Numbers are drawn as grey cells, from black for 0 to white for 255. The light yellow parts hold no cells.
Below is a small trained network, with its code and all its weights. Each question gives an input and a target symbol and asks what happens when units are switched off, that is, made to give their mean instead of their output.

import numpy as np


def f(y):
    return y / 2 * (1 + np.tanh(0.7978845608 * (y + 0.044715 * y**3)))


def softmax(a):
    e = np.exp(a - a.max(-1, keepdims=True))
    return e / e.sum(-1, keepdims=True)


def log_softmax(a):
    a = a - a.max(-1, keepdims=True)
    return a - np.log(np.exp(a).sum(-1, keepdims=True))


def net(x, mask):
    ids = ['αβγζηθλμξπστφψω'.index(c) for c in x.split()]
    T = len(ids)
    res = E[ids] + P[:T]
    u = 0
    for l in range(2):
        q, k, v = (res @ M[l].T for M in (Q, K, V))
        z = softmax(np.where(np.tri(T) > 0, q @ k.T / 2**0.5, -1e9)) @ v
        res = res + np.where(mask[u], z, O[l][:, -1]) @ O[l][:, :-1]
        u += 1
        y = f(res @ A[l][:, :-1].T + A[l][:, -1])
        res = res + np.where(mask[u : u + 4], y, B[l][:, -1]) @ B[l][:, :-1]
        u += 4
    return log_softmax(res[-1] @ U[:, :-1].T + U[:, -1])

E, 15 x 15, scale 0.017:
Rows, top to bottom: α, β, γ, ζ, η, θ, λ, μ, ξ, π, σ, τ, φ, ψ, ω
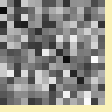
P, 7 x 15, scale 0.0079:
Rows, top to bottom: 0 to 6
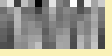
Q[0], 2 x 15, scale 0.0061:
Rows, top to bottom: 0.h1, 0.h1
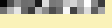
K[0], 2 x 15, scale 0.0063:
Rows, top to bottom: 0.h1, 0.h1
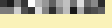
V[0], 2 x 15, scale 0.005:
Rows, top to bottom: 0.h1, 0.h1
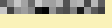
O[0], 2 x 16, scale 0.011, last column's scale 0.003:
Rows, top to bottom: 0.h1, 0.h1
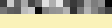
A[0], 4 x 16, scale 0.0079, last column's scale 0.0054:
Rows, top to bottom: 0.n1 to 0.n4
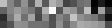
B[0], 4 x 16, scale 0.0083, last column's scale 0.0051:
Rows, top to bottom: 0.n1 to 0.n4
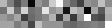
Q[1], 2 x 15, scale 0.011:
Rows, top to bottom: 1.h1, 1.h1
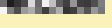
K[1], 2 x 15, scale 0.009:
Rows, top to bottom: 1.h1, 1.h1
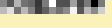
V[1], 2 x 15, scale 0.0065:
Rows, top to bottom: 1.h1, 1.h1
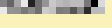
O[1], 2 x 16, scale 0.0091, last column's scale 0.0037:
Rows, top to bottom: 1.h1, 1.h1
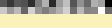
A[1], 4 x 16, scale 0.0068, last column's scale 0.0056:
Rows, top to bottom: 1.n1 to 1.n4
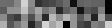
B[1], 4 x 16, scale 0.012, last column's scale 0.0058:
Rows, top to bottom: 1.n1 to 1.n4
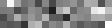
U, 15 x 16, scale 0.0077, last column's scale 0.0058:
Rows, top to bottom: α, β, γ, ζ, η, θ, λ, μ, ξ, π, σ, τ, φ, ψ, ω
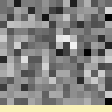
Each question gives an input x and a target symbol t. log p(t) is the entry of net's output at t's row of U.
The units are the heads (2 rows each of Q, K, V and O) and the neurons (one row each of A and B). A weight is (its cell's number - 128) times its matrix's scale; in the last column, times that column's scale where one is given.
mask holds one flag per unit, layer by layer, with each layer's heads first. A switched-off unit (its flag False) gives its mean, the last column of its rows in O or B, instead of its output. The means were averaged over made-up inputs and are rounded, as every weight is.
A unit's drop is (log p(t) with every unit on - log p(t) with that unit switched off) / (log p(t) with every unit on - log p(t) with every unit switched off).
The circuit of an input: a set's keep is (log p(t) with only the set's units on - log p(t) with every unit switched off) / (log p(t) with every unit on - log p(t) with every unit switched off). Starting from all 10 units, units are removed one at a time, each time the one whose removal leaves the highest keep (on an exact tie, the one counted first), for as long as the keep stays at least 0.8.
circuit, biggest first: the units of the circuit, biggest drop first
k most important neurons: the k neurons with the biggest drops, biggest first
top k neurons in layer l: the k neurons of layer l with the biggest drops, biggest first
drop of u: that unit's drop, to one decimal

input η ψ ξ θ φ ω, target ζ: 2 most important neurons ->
[1.n4; 0.n2]
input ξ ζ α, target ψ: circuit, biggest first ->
[1.h1]
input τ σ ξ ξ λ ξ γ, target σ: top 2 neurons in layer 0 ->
[0.n2; 0.n1]
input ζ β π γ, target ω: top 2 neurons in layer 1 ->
[1.n2; 1.n4]
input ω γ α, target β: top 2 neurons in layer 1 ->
[1.n3; 1.n1]
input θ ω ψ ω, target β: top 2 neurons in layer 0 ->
[0.n3; 0.n2]
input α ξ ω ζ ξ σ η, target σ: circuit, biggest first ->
[1.h1; 0.h1]
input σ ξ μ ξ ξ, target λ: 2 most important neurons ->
[1.n4; 0.n3]
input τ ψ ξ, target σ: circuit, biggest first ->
[1.h1; 0.n2]
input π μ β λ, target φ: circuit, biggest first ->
[0.h1; 1.n4]
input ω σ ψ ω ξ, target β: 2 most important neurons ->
[0.n2; 1.n1]
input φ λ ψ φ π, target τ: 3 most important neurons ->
[0.n1; 1.n3; 1.n4]
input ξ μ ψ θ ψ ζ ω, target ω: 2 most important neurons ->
[1.n2; 1.n4]
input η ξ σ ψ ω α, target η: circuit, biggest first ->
[1.h1; 0.n1]
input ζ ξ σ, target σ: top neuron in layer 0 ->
[0.n3]
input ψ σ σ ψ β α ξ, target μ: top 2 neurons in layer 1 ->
[1.n2; 1.n4]
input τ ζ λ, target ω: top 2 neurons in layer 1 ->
[1.n2; 1.n4]
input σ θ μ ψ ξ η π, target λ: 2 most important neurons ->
[1.n3; 0.n1]
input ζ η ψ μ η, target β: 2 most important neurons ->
[1.n4; 0.n2]
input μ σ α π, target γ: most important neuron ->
[0.n2]
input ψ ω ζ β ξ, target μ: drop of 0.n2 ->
-0.1
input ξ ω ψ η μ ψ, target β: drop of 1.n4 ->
0.1
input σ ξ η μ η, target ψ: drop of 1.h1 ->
0.8
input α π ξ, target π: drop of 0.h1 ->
1.5
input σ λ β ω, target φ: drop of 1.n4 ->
0.4
